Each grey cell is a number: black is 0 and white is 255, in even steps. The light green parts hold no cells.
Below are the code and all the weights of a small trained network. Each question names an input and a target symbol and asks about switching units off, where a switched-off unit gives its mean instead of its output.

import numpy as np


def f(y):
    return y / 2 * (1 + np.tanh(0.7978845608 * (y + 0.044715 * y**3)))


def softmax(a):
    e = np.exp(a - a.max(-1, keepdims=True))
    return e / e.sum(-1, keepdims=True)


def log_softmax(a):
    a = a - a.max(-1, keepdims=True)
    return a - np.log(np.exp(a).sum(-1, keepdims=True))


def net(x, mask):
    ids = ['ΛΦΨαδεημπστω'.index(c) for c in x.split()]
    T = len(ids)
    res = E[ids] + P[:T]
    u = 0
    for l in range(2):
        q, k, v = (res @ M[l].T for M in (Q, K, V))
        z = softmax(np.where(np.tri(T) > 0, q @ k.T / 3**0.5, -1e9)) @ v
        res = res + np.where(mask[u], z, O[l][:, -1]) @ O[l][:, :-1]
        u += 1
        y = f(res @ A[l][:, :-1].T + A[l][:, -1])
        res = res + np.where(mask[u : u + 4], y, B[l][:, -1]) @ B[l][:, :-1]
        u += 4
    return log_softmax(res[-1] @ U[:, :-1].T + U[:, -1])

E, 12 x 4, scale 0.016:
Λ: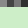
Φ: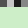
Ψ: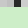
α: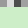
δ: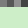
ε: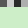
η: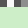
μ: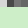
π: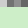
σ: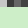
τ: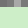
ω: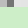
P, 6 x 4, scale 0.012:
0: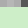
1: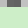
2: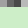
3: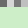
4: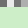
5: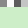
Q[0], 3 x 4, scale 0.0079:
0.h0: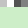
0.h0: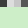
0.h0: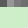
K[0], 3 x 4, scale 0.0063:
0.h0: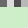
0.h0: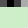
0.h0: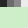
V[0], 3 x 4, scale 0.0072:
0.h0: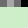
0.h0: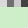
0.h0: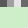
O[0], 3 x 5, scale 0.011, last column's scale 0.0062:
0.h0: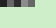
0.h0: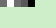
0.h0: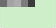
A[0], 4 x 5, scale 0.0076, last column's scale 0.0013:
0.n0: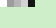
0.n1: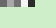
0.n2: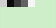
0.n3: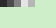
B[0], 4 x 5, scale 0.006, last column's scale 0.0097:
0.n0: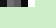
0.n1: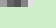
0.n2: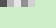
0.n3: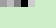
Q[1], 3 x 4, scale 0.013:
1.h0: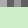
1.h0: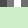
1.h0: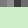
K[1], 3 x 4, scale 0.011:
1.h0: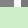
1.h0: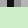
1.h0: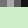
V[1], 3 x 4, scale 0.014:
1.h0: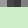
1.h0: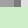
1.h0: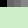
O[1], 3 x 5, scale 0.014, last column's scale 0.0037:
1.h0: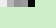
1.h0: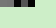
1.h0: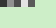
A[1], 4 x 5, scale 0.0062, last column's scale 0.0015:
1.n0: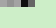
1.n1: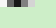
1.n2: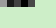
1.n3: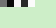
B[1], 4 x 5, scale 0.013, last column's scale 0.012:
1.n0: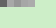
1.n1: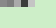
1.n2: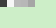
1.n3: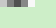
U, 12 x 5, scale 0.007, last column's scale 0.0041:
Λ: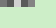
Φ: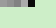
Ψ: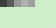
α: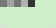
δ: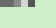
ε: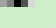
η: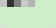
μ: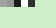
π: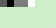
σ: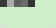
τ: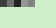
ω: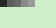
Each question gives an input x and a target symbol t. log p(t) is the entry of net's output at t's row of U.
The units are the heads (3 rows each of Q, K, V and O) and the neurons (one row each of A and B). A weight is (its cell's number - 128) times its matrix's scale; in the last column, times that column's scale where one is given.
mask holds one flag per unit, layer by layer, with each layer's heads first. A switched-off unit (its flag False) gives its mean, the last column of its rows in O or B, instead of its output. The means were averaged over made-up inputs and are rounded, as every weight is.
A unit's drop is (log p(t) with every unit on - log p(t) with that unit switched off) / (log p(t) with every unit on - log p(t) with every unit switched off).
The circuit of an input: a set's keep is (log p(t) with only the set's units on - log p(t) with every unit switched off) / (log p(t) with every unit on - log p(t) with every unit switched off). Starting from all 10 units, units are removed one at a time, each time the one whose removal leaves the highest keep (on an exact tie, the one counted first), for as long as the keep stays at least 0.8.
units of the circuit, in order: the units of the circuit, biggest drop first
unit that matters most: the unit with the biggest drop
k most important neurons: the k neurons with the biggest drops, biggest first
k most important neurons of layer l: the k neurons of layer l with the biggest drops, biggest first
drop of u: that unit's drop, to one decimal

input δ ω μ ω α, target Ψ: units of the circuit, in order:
(0.h0 1.h0)
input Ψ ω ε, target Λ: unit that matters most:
1.h0
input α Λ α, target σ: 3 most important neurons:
(0.n0 1.n2 1.n3)
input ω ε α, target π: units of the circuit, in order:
(0.h0 1.h0)
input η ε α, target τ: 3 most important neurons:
(0.n0 1.n3 0.n3)
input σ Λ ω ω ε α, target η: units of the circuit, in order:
(0.h0 1.h0 0.n2)
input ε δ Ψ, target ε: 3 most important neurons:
(0.n0 0.n2 1.n1)
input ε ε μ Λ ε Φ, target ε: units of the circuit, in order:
(0.n0 1.h0)
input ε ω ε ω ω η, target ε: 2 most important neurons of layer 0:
(0.n0 0.n2)
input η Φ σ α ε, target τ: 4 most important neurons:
(0.n0 1.n3 0.n3 0.n1)
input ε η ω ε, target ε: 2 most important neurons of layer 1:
(1.n1 1.n0)
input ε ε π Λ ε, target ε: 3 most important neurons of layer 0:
(0.n0 0.n3 0.n2)
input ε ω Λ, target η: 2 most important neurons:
(0.n0 1.n3)
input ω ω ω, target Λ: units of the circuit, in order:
(0.h0)
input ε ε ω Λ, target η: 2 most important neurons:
(0.n0 0.n3)
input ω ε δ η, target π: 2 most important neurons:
(0.n0 0.n2)
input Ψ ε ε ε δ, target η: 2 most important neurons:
(1.n3 0.n0)
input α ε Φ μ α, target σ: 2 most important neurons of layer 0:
(0.n0 0.n3)
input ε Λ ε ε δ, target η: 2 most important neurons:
(0.n0 0.n3)
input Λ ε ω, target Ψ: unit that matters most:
0.h0
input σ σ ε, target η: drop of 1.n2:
0.1
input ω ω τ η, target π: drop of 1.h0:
0.5
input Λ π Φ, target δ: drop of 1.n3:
0.1
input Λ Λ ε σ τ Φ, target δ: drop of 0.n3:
-0.1
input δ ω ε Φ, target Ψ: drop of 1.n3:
0.2
